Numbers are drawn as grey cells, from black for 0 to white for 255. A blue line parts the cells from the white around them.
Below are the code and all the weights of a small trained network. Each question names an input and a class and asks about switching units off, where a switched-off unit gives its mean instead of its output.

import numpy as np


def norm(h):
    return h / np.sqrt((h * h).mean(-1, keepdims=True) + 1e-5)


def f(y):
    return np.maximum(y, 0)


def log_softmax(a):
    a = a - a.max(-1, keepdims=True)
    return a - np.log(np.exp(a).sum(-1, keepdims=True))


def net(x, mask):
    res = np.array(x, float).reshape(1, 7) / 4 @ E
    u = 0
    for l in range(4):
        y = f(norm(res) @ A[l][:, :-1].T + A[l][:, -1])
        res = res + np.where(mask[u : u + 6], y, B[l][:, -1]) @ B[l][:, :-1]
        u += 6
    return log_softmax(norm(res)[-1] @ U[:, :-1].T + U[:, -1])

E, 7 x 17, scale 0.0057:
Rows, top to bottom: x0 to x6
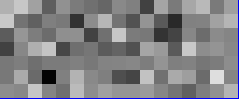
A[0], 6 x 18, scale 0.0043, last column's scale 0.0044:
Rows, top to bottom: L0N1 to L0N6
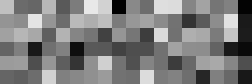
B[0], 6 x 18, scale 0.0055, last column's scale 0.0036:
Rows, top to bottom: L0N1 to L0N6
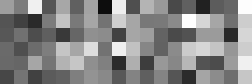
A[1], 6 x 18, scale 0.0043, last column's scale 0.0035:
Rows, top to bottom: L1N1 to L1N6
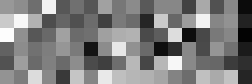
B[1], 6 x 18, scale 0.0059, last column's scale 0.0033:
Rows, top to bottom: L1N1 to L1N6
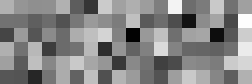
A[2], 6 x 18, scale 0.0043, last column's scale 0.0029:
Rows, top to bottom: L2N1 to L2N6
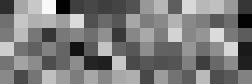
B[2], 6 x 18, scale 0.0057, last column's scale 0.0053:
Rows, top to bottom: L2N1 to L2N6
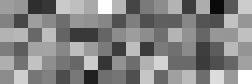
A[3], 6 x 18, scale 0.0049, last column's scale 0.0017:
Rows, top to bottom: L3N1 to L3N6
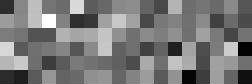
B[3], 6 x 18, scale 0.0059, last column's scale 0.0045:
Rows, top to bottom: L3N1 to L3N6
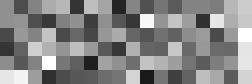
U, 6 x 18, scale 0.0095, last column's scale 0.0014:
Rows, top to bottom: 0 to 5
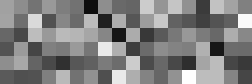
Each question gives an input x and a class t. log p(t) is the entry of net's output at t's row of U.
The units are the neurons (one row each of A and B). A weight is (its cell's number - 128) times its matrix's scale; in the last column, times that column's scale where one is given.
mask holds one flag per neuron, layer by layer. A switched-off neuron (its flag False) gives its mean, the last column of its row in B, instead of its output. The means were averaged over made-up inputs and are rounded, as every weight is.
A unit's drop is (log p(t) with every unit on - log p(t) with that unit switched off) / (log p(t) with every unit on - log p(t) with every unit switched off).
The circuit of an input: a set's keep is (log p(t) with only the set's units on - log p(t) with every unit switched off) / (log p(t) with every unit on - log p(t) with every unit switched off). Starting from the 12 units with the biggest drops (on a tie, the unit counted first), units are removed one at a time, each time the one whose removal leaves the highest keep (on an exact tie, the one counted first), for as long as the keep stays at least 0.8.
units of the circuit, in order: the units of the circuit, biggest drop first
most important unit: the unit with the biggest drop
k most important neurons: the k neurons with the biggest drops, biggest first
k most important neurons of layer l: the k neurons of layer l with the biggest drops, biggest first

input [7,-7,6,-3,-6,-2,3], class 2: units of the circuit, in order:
(L3N1)
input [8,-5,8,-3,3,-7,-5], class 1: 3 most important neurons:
(L1N4 L2N5 L3N6)
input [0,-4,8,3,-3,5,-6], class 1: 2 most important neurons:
(L2N5 L1N4)
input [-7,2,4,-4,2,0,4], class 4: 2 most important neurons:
(L3N6 L0N1)
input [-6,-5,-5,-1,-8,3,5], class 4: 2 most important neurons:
(L3N6 L0N6)
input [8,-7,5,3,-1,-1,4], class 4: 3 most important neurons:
(L1N2 L0N3 L0N5)
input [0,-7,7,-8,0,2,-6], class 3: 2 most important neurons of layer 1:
(L1N3 L1N4)
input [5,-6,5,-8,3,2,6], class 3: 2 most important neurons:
(L1N3 L0N5)
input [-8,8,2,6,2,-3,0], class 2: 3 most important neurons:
(L0N5 L3N4 L2N4)
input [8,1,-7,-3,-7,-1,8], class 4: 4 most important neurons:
(L1N2 L0N3 L0N4 L1N4)
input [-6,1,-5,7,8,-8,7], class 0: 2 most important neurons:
(L3N2 L2N6)
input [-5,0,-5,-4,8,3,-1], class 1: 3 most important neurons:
(L0N1 L1N2 L0N3)
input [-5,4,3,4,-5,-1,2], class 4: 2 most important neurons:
(L0N6 L3N6)
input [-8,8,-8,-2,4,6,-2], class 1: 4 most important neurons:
(L0N1 L2N6 L1N2 L0N3)
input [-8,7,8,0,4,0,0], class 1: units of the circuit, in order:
(L1N4)
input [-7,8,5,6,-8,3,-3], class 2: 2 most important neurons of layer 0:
(L0N5 L0N1)
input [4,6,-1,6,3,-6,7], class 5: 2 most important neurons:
(L0N2 L1N6)
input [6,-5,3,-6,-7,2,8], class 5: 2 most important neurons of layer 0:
(L0N2 L0N5)
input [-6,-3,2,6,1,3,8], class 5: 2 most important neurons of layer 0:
(L0N2 L0N3)
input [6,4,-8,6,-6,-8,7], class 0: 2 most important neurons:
(L3N2 L2N6)
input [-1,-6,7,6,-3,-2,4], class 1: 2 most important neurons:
(L2N5 L1N4)
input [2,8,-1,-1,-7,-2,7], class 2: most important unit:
L3N4
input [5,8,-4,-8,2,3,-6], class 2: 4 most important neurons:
(L3N4 L0N5 L2N1 L2N4)
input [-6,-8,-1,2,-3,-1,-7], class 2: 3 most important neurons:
(L1N5 L3N1 L0N2)
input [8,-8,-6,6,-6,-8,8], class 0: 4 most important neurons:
(L3N2 L2N6 L0N5 L1N1)
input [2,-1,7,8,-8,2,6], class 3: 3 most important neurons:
(L2N1 L0N1 L3N3)
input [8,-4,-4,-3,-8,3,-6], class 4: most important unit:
L1N2
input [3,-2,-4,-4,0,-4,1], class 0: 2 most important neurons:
(L2N6 L1N4)
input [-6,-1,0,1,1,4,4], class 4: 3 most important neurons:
(L3N6 L0N6 L2N6)
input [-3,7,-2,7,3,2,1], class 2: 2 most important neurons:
(L2N4 L0N5)
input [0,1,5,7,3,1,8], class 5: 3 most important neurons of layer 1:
(L1N6 L1N3 L1N4)
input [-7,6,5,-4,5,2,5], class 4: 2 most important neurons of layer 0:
(L0N1 L0N6)
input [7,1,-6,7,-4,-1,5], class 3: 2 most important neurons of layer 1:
(L1N4 L1N5)
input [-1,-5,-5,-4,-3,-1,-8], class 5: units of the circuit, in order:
(L0N4)
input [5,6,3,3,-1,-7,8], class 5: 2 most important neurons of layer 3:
(L3N5 L3N4)
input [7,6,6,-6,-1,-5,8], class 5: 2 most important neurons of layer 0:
(L0N2 L0N1)
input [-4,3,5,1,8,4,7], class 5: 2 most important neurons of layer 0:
(L0N2 L0N1)
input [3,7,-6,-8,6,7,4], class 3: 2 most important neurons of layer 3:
(L3N3 L3N2)
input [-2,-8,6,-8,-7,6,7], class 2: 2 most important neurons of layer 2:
(L2N1 L2N6)
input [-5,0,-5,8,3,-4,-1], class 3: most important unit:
L2N1
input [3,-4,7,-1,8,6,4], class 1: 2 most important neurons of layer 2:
(L2N5 L2N6)
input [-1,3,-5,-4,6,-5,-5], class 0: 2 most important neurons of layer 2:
(L2N6 L2N1)
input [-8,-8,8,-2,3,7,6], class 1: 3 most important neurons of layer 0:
(L0N5 L0N3 L0N4)
